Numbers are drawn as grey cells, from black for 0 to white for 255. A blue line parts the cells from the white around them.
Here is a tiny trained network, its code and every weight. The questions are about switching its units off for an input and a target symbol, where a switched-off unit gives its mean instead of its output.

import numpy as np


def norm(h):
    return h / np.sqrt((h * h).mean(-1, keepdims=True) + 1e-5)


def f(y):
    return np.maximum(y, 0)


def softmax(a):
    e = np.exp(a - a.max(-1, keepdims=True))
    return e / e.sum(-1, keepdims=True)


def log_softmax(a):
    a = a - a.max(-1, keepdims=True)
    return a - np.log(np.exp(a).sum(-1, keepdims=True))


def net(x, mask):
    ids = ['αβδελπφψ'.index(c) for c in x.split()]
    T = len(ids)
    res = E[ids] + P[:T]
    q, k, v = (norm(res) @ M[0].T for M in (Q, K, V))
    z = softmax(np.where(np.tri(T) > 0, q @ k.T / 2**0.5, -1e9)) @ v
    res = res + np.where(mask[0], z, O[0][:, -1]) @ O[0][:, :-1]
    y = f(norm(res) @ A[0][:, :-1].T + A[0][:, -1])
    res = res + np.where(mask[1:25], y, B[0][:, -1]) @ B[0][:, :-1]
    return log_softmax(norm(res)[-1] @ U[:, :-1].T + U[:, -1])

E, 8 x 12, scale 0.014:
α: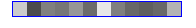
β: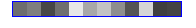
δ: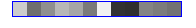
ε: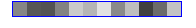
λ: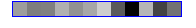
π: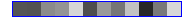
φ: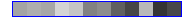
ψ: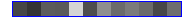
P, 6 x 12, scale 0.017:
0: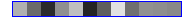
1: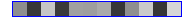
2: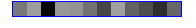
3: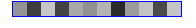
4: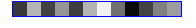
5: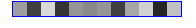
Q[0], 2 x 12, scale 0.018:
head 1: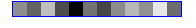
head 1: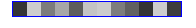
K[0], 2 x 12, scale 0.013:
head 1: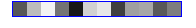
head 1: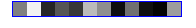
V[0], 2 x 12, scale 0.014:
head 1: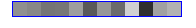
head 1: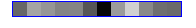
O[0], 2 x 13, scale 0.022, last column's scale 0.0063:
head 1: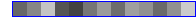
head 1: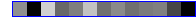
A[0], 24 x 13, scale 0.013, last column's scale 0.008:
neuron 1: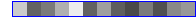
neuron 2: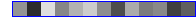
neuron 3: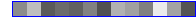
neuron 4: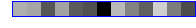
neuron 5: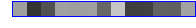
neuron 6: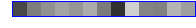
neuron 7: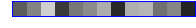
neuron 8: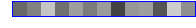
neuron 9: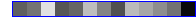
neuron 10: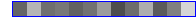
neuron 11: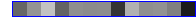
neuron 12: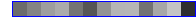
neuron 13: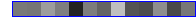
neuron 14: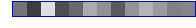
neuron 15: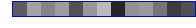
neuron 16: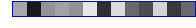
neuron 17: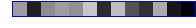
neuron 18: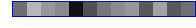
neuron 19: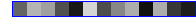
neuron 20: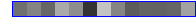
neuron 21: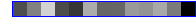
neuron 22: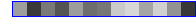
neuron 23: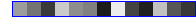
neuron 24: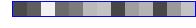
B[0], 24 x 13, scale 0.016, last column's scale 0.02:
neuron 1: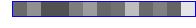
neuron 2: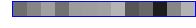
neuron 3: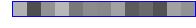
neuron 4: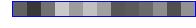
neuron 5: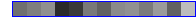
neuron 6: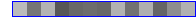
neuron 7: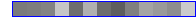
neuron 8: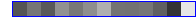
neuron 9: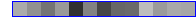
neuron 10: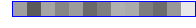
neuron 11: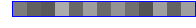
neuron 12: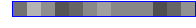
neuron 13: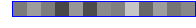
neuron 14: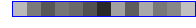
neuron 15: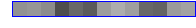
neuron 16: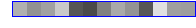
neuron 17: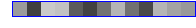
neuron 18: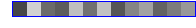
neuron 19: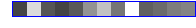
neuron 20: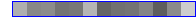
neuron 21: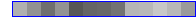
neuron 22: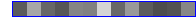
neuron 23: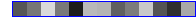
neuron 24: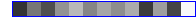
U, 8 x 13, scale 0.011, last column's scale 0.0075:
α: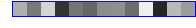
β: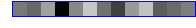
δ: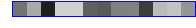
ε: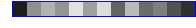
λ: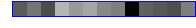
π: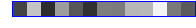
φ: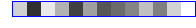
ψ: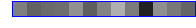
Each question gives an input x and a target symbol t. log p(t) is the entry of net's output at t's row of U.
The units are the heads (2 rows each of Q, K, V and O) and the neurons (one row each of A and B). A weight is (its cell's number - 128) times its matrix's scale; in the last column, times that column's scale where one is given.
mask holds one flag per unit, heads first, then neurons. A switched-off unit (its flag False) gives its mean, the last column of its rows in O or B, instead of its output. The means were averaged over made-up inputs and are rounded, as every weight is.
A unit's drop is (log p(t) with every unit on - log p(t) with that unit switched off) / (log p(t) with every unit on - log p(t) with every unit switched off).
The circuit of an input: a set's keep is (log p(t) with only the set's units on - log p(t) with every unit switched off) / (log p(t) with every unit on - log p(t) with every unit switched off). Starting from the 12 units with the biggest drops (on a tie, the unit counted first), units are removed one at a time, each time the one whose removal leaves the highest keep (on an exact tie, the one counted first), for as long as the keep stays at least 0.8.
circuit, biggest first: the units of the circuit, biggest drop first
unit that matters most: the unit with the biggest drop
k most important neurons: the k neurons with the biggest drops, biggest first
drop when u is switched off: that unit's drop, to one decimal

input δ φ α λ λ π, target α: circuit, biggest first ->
head 1; neuron 24; neuron 6
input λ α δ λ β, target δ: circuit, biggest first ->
head 1; neuron 23
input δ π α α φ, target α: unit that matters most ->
neuron 24
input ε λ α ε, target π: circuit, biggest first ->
head 1; neuron 24; neuron 9; neuron 14
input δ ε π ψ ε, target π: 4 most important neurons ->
neuron 24; neuron 21; neuron 14; neuron 9
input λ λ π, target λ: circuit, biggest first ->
head 1; neuron 23; neuron 4
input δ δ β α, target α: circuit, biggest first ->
head 1; neuron 24; neuron 7
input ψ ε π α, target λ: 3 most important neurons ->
neuron 24; neuron 2; neuron 14
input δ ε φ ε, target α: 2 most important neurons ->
neuron 24; neuron 6
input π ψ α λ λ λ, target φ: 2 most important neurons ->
neuron 9; neuron 21
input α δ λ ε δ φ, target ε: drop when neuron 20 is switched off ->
0.0
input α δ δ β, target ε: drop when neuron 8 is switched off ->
0.1
